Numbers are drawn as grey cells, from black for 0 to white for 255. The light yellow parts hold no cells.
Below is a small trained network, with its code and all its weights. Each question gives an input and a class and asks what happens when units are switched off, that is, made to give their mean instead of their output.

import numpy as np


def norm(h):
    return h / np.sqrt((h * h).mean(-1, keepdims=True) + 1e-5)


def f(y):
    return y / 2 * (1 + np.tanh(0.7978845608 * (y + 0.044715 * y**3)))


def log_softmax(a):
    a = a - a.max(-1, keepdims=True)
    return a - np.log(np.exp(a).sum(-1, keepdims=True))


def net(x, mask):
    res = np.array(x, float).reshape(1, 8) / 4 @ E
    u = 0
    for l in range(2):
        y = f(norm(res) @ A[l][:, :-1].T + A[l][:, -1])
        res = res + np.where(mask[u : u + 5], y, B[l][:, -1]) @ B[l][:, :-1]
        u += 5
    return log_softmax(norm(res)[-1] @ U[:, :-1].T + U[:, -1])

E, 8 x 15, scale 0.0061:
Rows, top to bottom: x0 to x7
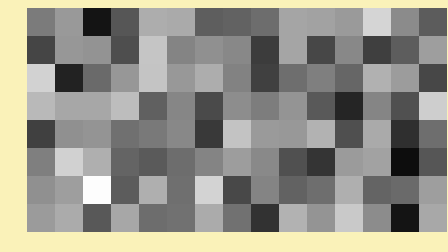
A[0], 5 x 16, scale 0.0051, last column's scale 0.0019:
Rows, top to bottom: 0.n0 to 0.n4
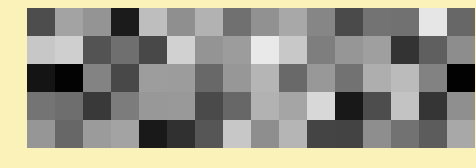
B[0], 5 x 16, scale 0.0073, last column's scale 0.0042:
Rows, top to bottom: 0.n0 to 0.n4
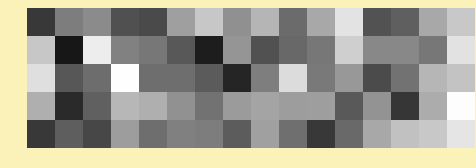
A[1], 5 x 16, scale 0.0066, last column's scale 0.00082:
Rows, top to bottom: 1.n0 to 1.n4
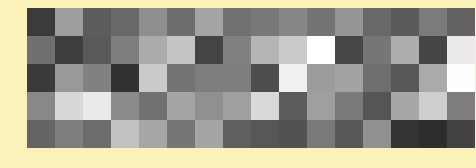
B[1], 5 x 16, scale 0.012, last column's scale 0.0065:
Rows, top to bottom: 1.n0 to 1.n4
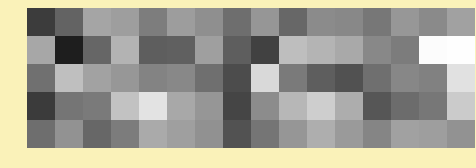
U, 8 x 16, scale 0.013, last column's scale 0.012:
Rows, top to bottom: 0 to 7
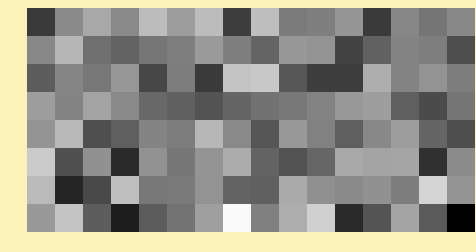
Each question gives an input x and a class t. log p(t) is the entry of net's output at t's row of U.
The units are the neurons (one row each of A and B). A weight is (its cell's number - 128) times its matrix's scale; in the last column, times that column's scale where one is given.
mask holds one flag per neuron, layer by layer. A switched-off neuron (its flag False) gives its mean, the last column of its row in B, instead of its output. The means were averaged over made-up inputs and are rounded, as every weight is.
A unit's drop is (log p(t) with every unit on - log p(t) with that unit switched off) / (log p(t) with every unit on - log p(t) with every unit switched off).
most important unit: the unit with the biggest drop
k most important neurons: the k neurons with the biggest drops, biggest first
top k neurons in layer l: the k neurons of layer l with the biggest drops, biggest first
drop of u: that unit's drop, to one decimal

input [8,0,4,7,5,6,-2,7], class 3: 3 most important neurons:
1.n1, 0.n1, 0.n3
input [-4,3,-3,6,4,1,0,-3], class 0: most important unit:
1.n3
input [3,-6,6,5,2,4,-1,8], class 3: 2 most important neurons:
1.n1, 0.n1
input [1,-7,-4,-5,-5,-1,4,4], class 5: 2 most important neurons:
1.n1, 1.n2
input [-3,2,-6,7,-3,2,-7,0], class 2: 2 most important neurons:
1.n1, 0.n4
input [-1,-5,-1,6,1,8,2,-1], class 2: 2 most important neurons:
1.n1, 0.n4
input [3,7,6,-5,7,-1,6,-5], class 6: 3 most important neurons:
0.n2, 1.n1, 1.n3
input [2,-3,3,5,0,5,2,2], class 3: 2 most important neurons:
1.n1, 0.n1
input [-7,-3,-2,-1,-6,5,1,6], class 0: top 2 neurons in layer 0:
0.n3, 0.n2
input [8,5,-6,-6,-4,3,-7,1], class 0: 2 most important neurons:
1.n2, 1.n0
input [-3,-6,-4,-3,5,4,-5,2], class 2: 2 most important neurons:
1.n1, 0.n4
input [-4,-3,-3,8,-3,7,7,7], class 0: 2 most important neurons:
1.n3, 1.n1
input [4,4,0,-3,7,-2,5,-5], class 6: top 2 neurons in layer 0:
0.n2, 0.n3
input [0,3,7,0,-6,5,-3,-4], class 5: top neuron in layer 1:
1.n1
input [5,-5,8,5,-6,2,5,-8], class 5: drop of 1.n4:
-0.1
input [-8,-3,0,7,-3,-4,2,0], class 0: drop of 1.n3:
0.3
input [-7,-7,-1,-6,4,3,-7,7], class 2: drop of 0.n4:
0.2
